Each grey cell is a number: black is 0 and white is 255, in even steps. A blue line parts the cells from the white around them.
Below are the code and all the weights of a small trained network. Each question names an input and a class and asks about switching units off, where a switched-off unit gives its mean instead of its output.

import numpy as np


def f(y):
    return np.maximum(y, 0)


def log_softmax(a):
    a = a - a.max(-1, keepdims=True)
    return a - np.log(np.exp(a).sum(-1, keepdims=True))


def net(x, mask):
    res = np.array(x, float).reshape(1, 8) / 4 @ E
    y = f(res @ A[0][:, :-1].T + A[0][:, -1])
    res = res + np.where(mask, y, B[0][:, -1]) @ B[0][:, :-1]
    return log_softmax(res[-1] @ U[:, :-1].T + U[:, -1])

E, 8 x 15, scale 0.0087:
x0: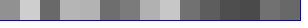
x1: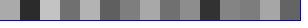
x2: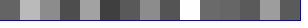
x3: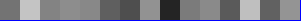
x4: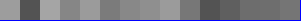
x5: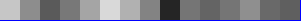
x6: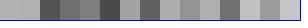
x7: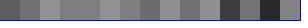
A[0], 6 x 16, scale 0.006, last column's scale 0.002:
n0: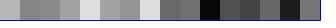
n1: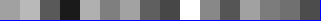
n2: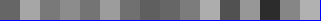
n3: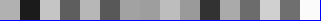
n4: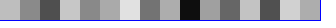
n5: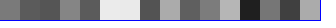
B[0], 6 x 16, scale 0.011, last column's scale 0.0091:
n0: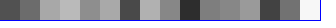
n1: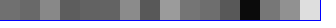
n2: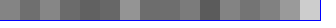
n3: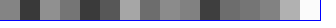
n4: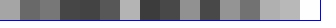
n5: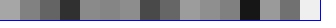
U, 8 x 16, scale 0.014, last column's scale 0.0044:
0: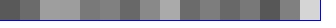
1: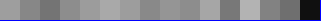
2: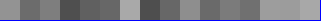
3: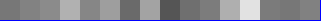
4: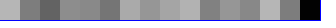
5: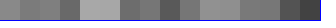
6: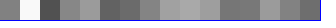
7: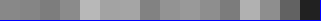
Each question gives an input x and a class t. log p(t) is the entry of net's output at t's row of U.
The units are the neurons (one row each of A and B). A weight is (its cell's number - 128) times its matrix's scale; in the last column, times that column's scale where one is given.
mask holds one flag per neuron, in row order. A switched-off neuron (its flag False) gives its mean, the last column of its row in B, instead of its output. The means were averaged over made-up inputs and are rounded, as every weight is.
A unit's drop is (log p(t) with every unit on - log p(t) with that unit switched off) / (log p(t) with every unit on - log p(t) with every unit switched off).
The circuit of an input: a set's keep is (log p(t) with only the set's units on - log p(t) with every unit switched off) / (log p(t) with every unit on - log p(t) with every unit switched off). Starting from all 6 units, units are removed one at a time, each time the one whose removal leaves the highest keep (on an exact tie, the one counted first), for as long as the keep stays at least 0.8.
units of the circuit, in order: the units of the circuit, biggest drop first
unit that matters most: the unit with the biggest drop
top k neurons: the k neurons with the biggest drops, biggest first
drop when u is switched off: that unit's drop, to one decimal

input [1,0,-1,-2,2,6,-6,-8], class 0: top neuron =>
[n0]
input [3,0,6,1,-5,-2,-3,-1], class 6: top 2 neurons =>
[n3; n4]
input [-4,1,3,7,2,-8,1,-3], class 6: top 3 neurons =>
[n4; n3; n0]
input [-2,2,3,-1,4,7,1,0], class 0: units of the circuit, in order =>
[n0; n4]
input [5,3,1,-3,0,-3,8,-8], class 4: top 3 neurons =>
[n4; n5; n2]
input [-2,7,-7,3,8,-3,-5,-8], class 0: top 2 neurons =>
[n0; n4]
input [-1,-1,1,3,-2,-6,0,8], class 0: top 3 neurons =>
[n4; n5; n3]
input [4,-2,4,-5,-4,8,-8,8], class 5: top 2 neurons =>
[n5; n3]
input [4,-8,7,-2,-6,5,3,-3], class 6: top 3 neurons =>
[n4; n3; n5]
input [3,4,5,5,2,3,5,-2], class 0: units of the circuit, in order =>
[n4; n0]
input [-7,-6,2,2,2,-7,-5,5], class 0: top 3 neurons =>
[n4; n5; n3]
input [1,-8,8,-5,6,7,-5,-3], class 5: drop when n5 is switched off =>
0.2
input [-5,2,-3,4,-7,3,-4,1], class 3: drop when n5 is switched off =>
0.3
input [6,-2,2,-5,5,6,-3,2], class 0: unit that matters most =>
n0
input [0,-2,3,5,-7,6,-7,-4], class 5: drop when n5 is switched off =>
-0.1
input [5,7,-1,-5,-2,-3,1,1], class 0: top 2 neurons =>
[n4; n0]
